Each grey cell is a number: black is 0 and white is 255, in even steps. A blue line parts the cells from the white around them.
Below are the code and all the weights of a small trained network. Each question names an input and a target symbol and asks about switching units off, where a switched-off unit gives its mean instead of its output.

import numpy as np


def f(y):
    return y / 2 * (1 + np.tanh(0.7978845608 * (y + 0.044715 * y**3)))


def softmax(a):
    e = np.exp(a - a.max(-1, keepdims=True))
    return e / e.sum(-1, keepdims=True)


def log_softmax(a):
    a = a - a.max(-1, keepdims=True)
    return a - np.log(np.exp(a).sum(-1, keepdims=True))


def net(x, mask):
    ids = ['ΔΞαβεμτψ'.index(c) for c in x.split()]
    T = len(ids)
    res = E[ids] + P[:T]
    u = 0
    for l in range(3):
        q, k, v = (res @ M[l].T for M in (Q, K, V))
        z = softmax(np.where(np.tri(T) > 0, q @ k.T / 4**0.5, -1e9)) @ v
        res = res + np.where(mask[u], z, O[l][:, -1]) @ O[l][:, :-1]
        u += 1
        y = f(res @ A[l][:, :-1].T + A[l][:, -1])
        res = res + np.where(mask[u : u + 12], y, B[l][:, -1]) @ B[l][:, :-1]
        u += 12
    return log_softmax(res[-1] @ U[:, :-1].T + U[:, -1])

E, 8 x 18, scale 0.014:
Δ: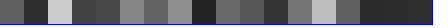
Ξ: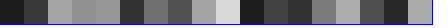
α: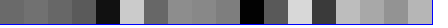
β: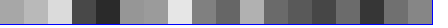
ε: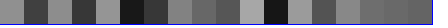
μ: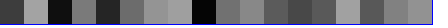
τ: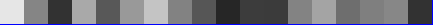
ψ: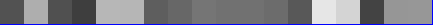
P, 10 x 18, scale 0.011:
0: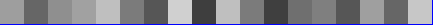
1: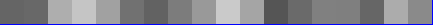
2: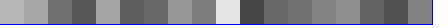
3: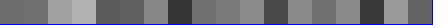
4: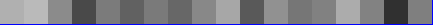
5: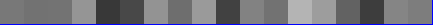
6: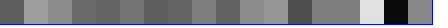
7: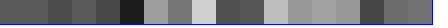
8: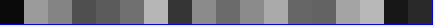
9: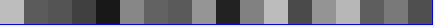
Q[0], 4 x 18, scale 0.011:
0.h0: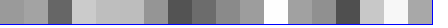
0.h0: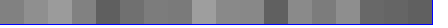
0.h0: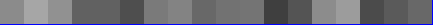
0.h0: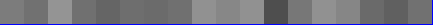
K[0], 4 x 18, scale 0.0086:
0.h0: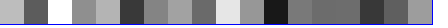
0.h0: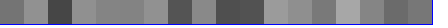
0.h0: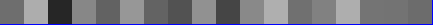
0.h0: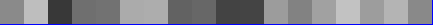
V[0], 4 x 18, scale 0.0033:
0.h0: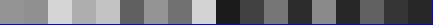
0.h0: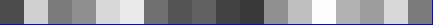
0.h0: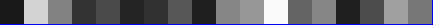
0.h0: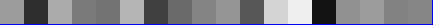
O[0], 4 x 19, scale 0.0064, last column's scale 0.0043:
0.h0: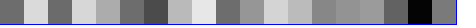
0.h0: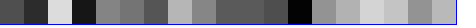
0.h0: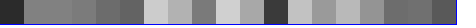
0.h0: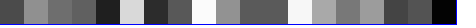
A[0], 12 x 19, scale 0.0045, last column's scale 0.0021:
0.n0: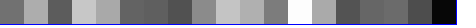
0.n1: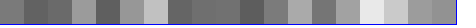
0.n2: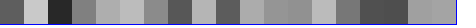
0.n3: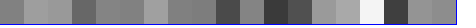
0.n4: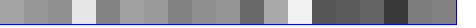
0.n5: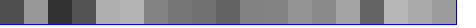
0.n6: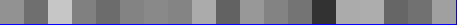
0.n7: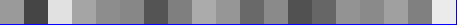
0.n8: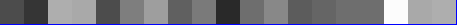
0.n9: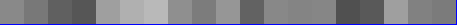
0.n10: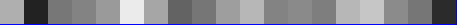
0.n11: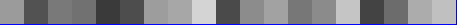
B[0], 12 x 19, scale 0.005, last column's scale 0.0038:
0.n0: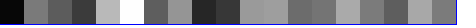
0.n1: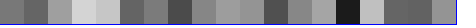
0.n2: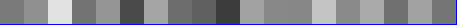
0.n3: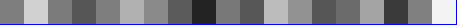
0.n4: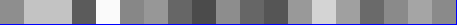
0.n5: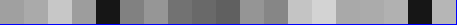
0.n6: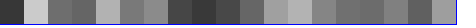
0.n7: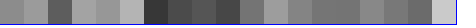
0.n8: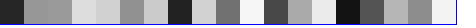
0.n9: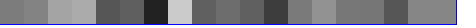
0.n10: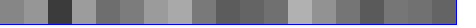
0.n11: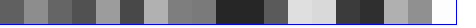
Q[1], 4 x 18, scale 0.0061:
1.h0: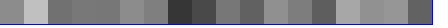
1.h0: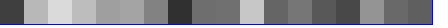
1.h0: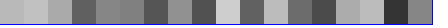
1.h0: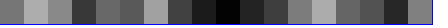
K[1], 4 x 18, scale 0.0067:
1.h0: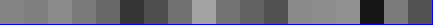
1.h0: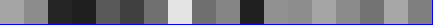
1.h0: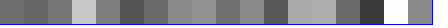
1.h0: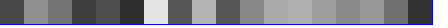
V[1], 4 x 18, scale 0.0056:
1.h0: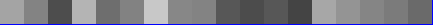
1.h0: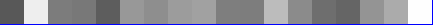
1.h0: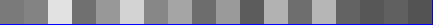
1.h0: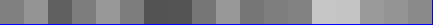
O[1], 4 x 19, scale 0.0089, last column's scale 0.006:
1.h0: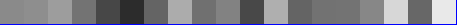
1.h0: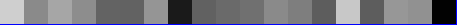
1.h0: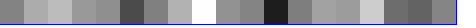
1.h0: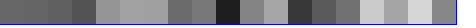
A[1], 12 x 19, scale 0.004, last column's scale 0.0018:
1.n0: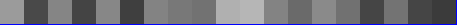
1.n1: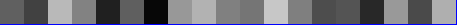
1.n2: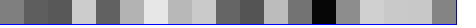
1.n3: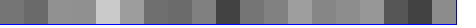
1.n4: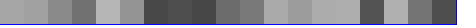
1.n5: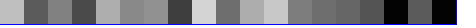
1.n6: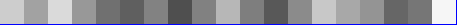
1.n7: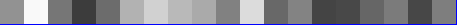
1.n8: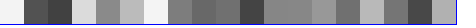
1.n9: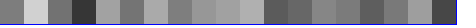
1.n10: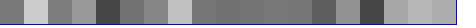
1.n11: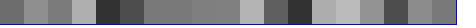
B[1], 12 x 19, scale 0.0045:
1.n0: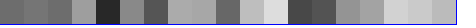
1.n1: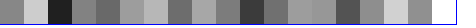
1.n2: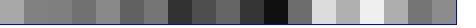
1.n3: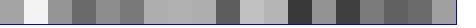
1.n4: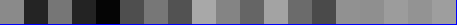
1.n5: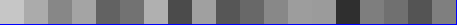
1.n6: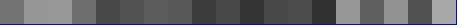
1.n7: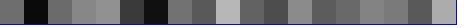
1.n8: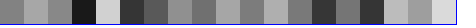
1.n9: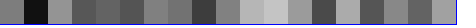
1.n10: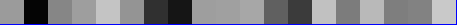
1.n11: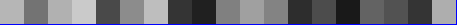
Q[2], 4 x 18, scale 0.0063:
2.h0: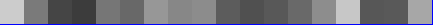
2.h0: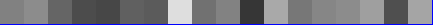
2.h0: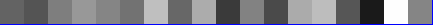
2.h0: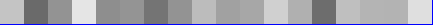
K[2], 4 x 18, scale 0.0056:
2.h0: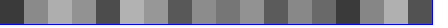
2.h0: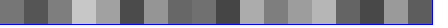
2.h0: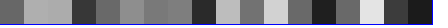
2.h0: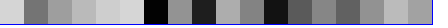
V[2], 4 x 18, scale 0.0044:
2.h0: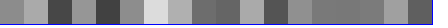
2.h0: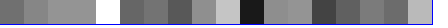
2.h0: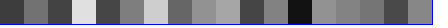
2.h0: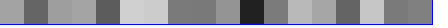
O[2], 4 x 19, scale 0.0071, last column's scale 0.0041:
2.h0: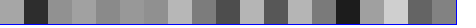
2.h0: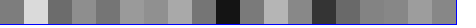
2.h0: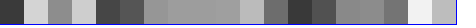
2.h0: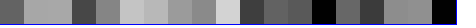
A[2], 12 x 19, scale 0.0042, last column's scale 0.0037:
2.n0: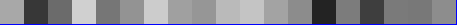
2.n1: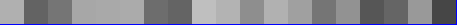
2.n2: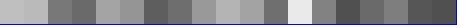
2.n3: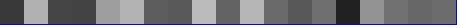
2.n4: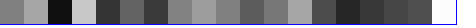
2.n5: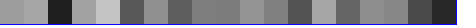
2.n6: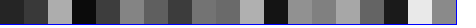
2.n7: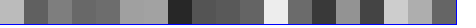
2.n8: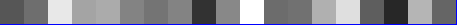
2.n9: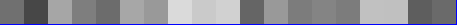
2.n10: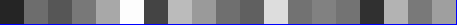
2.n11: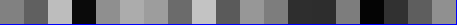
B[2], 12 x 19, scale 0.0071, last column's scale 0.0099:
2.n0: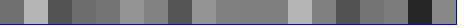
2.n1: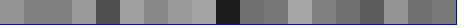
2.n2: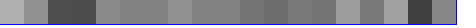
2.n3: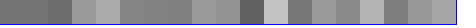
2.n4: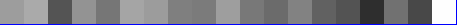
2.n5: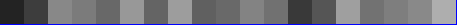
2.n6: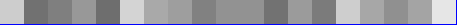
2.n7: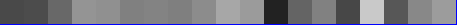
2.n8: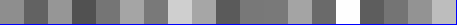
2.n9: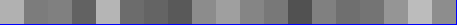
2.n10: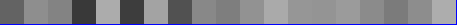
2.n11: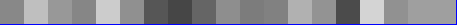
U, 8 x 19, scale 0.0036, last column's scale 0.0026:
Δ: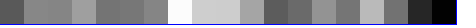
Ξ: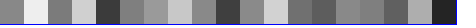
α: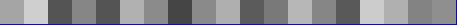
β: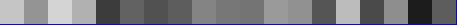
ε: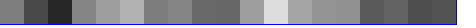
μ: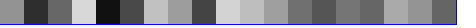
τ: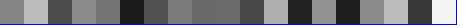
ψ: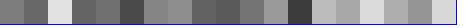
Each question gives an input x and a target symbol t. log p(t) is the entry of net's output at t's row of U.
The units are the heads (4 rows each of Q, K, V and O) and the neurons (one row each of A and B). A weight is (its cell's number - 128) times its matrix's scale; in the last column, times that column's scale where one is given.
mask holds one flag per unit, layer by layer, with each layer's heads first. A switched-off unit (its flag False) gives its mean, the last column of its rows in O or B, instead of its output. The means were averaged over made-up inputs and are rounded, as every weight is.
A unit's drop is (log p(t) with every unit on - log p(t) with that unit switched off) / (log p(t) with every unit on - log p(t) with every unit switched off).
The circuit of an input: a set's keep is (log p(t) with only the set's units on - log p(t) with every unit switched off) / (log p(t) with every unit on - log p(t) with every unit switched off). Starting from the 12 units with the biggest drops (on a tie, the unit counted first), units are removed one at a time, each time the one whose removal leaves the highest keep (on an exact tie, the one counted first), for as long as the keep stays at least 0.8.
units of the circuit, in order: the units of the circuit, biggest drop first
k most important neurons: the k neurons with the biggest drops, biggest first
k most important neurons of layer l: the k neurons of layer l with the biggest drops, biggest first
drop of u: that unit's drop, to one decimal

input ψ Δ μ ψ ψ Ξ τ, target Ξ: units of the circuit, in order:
[2.h0]
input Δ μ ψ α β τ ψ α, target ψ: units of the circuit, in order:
[1.h0 2.n4 1.n2]
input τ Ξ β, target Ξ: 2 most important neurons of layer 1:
[1.n8 1.n1]
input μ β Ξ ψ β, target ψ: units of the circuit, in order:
[0.h0 2.n4]
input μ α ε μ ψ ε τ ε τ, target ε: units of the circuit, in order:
[1.h0 0.n11]
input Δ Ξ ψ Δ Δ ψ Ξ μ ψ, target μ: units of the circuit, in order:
[1.h0 2.h0 0.h0 0.n11]
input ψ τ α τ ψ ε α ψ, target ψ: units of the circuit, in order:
[2.n4 0.n2]
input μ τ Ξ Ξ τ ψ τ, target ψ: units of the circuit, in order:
[1.h0 2.n4 0.n5 0.n11]
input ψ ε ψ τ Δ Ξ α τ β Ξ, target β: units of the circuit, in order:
[1.h0 0.n11]
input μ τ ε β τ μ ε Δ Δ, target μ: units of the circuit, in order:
[0.h0 2.h0]
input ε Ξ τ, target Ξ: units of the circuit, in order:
[2.h0 0.n8]
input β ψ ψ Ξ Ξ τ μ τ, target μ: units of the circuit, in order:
[2.h0 1.h0 0.h0]
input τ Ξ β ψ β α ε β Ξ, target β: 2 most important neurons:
[0.n11 1.n6]
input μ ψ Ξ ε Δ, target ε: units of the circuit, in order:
[1.h0 0.n8]
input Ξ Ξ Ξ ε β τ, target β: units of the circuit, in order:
[1.h0]
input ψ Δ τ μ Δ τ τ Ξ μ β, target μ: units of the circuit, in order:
[0.h0 2.h0]
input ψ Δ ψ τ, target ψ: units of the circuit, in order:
[1.h0 2.n4 0.n8]
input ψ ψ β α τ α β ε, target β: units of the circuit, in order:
[1.h0 0.n3]
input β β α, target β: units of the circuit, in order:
[1.h0 1.n6]
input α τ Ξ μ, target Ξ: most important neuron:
[0.n8]
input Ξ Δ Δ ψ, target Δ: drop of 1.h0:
1.2
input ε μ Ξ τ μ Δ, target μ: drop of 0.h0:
0.2
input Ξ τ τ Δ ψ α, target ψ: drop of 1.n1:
0.2
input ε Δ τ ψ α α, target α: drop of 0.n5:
0.0
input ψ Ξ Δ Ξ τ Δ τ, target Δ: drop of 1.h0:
1.0
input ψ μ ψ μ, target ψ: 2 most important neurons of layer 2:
[2.n4 2.n8]
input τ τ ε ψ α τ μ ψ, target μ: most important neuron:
[1.n4]
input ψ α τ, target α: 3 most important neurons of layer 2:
[2.n11 2.n7 2.n5]
